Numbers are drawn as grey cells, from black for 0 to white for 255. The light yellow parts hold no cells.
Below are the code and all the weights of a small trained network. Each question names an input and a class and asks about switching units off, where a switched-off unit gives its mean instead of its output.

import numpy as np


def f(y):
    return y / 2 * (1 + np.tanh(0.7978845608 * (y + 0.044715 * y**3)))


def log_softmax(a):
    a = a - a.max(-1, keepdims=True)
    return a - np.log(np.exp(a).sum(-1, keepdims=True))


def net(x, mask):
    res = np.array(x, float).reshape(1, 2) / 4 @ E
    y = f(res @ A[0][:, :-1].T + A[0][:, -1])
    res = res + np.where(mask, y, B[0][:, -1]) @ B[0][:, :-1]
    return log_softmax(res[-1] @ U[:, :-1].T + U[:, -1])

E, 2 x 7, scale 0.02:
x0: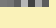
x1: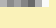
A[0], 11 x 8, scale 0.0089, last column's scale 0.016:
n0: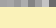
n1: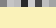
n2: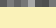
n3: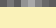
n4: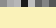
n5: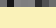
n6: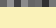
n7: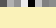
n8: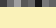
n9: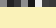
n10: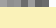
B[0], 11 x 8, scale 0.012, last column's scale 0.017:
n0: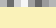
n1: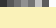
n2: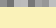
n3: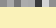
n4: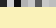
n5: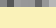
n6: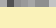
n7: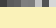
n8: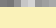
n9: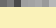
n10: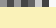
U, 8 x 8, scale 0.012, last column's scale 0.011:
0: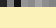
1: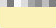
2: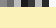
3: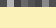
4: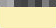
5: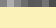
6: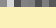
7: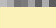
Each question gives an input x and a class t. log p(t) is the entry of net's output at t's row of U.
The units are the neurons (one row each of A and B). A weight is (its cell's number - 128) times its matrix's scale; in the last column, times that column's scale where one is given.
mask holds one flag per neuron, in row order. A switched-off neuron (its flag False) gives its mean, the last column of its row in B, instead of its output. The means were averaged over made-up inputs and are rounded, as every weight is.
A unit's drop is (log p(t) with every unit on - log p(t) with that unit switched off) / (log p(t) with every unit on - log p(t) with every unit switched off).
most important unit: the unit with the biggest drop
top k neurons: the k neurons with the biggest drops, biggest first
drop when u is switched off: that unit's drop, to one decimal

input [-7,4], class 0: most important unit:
n4
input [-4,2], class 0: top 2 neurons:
[n4 n1]
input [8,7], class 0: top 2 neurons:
[n7 n9]
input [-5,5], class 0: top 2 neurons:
[n1 n4]
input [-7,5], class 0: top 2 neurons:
[n1 n4]
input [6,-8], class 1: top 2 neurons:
[n6 n2]
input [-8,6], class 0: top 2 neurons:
[n1 n4]
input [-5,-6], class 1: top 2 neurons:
[n2 n7]
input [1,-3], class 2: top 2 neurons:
[n0 n4]
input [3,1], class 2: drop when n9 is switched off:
0.0
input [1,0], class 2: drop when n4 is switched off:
0.1
